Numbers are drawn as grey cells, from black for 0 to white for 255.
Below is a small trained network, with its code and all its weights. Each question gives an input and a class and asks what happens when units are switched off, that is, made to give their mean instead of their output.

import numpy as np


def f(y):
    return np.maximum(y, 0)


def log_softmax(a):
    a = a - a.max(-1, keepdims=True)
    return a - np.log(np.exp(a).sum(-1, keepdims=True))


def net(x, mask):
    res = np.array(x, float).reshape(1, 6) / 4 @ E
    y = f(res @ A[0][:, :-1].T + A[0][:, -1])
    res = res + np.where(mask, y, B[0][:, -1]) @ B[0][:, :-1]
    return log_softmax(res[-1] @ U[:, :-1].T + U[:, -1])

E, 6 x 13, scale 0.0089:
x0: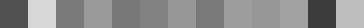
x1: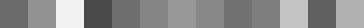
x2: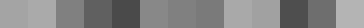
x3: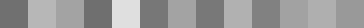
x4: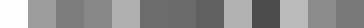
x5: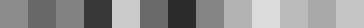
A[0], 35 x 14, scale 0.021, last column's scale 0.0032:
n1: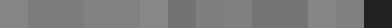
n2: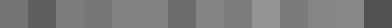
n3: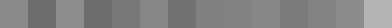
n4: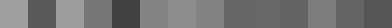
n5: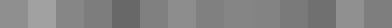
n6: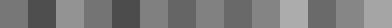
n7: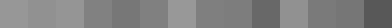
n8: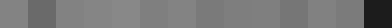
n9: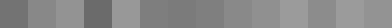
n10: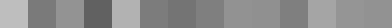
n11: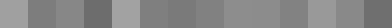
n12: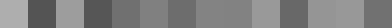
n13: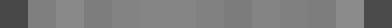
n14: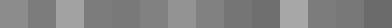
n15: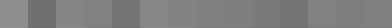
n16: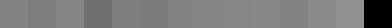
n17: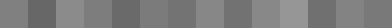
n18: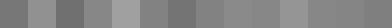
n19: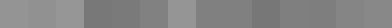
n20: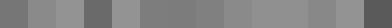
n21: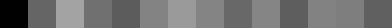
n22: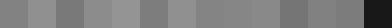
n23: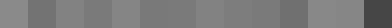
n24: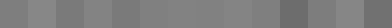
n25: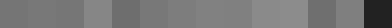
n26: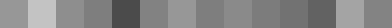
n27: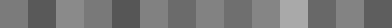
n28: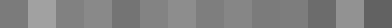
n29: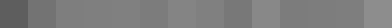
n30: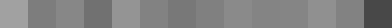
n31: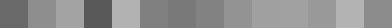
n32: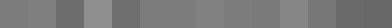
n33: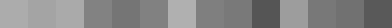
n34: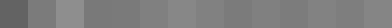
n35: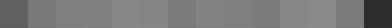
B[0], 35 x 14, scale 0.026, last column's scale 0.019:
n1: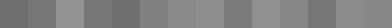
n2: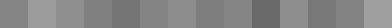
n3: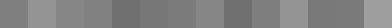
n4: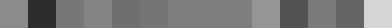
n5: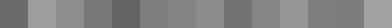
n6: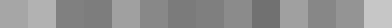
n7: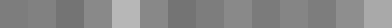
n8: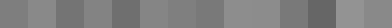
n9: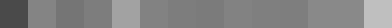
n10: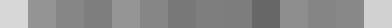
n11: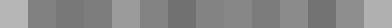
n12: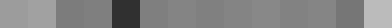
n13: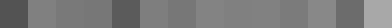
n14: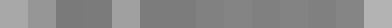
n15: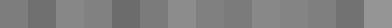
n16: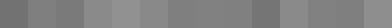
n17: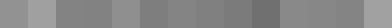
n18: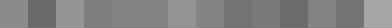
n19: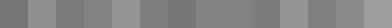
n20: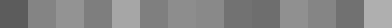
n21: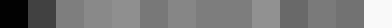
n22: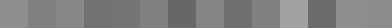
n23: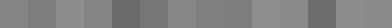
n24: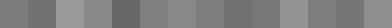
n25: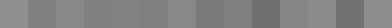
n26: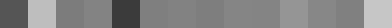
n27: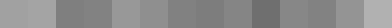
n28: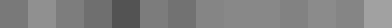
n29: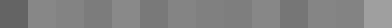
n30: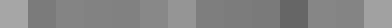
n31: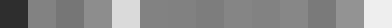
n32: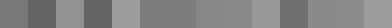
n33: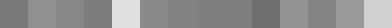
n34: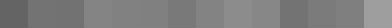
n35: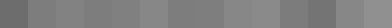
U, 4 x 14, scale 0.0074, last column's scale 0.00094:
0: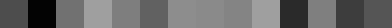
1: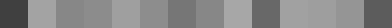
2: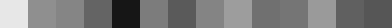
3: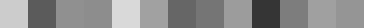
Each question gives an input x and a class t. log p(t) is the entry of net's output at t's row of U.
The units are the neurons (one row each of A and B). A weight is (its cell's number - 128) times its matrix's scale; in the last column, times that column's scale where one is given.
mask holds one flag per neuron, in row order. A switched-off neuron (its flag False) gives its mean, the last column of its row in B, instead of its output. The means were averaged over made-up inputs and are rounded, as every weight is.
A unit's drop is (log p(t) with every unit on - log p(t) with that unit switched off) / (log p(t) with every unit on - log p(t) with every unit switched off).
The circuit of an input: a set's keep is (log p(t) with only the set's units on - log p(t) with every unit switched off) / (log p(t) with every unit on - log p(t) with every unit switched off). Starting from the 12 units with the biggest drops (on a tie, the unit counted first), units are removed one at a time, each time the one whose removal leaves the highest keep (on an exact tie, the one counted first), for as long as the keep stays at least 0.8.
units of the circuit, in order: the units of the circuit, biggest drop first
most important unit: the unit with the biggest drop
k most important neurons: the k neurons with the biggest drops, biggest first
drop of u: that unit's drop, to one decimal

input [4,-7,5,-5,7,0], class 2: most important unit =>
n31
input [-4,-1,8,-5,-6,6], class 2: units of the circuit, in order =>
n12; n31
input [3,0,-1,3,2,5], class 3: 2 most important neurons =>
n10; n21
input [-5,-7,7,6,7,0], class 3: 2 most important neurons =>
n26; n10
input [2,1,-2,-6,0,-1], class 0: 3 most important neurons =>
n10; n33; n4
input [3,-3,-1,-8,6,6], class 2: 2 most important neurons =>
n31; n33
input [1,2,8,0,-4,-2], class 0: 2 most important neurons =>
n21; n33
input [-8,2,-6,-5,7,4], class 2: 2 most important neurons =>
n12; n31
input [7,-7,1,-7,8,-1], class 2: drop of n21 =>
0.4
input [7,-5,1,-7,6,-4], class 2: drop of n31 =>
0.6
